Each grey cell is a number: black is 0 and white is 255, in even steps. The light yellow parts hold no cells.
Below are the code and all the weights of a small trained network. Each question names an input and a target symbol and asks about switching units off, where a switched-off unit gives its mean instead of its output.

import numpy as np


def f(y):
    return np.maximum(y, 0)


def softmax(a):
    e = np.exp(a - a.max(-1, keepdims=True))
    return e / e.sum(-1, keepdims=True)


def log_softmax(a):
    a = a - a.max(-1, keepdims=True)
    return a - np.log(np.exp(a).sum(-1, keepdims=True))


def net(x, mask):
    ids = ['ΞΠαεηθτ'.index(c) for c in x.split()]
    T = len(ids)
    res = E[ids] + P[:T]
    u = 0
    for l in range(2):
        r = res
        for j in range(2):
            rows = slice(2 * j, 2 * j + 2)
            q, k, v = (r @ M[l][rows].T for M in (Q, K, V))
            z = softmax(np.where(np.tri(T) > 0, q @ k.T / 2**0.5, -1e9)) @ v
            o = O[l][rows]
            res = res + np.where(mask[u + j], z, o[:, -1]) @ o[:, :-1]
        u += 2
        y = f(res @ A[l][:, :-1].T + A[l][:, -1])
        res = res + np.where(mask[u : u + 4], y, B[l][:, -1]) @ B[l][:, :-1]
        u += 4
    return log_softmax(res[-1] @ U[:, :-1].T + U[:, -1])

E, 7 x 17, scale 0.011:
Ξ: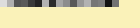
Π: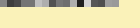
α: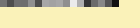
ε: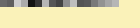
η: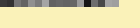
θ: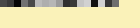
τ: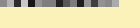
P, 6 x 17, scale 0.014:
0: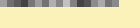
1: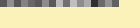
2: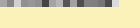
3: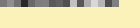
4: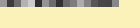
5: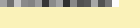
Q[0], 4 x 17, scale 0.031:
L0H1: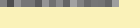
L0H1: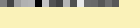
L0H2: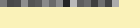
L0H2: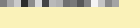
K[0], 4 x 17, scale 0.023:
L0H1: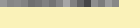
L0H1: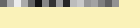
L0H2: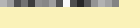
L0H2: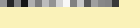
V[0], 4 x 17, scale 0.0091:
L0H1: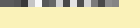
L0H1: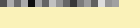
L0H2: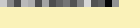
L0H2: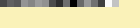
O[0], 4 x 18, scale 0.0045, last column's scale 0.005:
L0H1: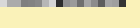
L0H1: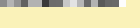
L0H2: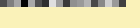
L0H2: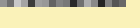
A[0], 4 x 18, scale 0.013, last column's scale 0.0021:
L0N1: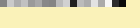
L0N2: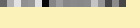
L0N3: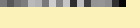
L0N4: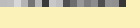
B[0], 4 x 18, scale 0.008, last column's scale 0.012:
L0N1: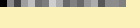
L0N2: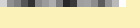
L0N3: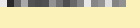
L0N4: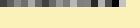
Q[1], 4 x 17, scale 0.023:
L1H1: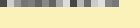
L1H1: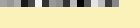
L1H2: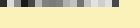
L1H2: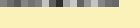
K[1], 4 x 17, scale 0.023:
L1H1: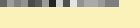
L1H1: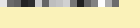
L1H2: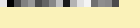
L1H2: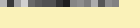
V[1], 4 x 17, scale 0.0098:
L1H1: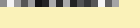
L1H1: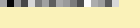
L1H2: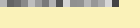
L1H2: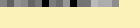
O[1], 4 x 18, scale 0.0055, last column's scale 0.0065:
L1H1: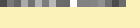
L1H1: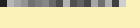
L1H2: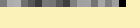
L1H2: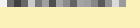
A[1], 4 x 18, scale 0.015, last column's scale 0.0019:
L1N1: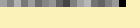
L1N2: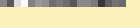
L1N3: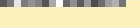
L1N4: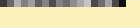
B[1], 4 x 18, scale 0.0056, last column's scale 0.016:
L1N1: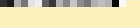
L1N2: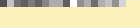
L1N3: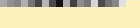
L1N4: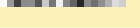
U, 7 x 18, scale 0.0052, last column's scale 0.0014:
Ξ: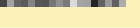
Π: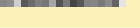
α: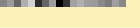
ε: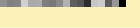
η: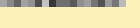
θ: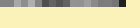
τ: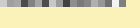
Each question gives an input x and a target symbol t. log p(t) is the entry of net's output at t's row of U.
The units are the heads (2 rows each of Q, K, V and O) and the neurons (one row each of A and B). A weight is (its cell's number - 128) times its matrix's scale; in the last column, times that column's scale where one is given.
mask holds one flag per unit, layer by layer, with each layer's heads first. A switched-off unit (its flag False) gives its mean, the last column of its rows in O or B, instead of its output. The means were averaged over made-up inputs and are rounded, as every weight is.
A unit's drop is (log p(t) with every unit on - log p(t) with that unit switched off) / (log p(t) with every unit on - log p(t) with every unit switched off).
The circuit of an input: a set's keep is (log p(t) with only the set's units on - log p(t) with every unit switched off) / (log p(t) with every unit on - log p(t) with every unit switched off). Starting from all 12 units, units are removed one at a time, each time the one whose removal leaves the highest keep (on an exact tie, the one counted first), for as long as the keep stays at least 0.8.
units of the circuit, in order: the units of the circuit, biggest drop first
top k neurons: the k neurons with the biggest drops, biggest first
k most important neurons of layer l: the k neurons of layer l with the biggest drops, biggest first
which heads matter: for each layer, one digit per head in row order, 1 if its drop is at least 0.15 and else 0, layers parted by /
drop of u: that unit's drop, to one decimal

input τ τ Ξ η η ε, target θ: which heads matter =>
10 / 00
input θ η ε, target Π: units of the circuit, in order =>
L0N2; L0N3; L1H1; L1H2
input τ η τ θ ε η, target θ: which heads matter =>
10 / 00
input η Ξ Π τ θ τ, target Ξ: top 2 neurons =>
L1N2; L0N4
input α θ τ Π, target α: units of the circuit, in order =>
L0H2; L1H2; L0N3
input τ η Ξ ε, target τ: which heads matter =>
10 / 11
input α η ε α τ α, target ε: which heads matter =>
01 / 00
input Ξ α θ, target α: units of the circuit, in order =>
L1N3; L0H2
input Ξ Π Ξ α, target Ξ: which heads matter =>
01 / 10
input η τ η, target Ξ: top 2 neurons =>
L1N2; L0N3
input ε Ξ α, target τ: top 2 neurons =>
L0N2; L0N4
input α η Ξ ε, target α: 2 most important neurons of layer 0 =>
L0N3; L0N2
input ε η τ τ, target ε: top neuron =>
L0N2
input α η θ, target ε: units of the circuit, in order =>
L0N3; L0H2; L1H2
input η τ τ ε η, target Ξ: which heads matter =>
00 / 01
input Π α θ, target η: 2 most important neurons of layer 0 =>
L0N4; L0N2
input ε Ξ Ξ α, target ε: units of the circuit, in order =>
L1H2; L0H2
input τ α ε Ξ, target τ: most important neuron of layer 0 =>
L0N2
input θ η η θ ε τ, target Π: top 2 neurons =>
L0N3; L0N2
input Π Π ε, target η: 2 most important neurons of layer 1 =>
L1N4; L1N3
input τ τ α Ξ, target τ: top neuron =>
L0N2
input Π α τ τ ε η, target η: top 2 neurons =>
L0N4; L1N4
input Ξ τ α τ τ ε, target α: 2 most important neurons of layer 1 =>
L1N3; L1N1
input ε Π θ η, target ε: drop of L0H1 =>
0.1
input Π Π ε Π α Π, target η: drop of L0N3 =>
0.0
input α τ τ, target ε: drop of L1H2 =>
0.1
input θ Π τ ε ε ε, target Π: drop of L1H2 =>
0.2
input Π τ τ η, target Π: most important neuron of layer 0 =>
L0N4
